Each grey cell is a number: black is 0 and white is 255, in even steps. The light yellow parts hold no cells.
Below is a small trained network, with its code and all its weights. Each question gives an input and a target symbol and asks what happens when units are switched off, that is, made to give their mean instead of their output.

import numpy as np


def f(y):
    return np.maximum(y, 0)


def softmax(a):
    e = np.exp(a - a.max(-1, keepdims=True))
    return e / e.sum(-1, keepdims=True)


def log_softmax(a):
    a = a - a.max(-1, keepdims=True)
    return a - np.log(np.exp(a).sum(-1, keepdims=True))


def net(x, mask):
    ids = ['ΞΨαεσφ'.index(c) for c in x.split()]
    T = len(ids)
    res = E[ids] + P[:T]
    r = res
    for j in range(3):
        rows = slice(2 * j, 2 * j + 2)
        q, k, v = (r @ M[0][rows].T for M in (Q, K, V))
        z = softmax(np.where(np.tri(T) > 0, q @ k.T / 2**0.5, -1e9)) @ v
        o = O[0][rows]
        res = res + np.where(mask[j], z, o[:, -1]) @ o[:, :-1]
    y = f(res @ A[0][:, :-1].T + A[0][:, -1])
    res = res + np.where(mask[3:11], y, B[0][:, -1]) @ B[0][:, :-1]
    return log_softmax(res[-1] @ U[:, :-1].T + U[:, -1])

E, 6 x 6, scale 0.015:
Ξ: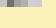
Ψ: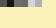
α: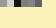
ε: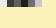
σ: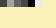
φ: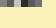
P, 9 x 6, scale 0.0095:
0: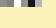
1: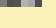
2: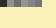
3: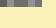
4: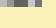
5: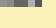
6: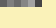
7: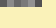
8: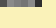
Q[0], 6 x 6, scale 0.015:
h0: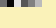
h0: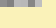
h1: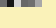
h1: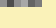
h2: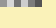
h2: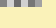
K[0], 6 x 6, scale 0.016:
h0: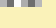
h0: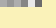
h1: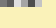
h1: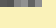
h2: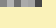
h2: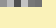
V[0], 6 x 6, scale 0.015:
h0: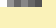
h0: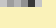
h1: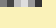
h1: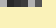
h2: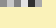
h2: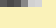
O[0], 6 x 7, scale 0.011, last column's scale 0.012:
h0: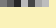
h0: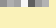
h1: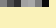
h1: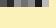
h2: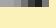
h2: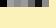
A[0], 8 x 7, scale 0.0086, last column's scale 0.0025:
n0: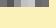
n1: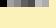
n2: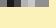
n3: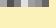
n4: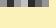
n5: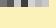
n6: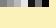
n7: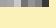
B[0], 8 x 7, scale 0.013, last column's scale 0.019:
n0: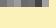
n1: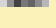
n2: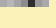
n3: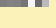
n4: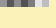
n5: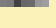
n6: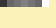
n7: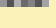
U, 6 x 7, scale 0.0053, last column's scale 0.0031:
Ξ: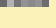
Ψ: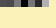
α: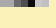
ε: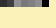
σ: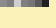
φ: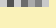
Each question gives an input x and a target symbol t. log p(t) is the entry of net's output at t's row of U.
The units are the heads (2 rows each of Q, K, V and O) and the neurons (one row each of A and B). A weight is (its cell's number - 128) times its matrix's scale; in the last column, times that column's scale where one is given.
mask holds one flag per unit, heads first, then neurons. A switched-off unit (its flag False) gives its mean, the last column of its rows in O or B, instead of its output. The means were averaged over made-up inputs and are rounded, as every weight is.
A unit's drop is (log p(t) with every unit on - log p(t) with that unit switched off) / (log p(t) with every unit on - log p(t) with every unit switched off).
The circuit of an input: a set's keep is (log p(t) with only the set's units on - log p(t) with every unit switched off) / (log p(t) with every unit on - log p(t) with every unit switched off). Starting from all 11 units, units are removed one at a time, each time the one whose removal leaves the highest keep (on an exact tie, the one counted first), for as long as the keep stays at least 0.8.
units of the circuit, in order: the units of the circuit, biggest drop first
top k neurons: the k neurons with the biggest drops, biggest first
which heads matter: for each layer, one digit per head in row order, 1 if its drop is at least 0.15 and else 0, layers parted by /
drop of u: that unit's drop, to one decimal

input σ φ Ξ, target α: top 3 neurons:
n1; n3; n0
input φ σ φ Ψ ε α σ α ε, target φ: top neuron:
n3
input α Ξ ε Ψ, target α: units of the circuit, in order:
n2; n1; h2
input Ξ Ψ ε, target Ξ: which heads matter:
110
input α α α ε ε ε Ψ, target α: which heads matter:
001
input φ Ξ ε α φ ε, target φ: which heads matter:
101
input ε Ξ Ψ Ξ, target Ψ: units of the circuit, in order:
h2; n0
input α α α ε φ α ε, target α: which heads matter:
001
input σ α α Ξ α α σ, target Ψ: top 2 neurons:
n6; n7
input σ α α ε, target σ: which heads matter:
111
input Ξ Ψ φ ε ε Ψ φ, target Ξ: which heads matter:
111
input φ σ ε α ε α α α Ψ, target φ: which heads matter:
101
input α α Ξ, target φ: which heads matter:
111
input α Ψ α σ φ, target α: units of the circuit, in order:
h1
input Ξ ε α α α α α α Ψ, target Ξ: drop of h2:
0.1
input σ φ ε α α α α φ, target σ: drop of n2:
0.0
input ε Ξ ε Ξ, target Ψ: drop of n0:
0.2
